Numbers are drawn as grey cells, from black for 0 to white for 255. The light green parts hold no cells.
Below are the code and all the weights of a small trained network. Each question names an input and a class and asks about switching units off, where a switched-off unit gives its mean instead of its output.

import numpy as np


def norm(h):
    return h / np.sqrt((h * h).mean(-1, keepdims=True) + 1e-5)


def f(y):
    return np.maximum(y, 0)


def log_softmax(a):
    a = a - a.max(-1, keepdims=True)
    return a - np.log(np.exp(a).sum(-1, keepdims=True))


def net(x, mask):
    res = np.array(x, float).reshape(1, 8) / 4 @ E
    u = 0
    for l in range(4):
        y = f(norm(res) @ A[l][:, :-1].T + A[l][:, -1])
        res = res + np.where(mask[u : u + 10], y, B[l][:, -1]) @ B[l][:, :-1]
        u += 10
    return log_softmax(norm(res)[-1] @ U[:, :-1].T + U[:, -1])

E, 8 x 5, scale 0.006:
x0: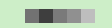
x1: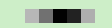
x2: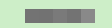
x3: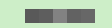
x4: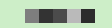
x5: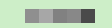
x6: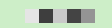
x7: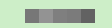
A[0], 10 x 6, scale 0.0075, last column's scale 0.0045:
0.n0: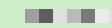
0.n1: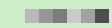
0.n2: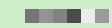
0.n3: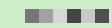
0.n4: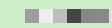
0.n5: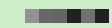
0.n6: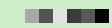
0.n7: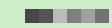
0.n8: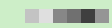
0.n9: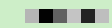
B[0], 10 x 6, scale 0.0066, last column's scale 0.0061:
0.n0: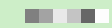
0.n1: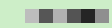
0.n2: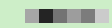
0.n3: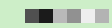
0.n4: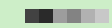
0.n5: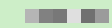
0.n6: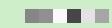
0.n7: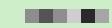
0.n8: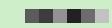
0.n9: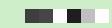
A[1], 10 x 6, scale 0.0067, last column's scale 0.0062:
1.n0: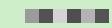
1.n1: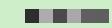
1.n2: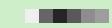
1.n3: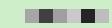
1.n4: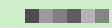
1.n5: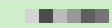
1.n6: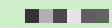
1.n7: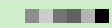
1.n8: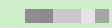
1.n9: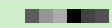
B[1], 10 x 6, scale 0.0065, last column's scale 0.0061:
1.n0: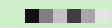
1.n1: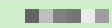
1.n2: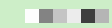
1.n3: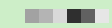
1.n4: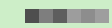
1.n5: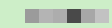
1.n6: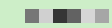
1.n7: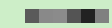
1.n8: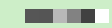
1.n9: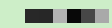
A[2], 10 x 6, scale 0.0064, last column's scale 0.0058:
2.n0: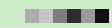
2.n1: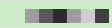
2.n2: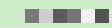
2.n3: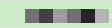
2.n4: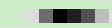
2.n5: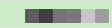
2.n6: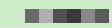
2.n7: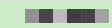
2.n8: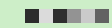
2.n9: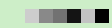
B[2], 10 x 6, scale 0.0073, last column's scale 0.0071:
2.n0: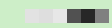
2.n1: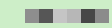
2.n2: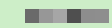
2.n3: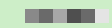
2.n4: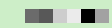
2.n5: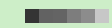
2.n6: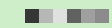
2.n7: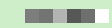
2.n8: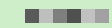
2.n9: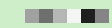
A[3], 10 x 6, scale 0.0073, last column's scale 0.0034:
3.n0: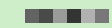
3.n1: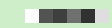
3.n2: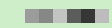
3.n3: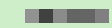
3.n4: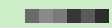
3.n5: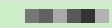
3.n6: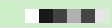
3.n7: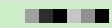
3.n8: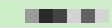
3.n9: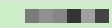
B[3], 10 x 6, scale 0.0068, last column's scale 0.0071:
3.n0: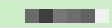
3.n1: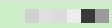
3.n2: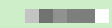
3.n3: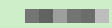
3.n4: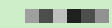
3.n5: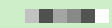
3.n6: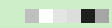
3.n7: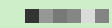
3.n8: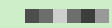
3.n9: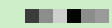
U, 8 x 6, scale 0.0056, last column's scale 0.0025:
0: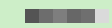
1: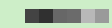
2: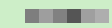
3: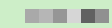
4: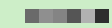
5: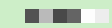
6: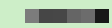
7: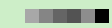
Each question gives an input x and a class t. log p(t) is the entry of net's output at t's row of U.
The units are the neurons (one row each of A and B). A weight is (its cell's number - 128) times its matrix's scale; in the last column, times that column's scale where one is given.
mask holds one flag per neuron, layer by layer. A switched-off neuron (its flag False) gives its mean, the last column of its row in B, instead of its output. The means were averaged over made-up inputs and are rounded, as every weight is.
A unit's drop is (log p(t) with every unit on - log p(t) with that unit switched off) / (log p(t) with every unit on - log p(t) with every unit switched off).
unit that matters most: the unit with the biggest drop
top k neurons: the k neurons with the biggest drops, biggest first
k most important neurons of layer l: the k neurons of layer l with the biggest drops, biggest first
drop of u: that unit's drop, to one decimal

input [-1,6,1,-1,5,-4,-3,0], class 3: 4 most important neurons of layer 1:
(1.n0 1.n2 1.n8 1.n9)
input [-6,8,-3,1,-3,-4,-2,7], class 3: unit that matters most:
0.n9
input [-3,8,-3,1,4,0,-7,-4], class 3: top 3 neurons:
(2.n4 1.n2 0.n0)
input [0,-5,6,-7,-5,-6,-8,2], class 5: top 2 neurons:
(0.n9 1.n6)
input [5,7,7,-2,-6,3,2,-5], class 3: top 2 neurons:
(0.n9 1.n2)
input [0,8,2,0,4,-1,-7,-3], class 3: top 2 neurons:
(2.n4 1.n2)
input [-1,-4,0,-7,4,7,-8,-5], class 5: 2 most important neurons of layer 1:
(1.n6 1.n1)
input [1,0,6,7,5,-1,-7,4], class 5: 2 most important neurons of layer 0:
(0.n8 0.n2)
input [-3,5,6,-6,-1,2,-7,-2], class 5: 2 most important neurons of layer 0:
(0.n9 0.n1)
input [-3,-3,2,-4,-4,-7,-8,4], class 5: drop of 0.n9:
0.2
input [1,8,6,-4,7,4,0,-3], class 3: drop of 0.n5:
0.1
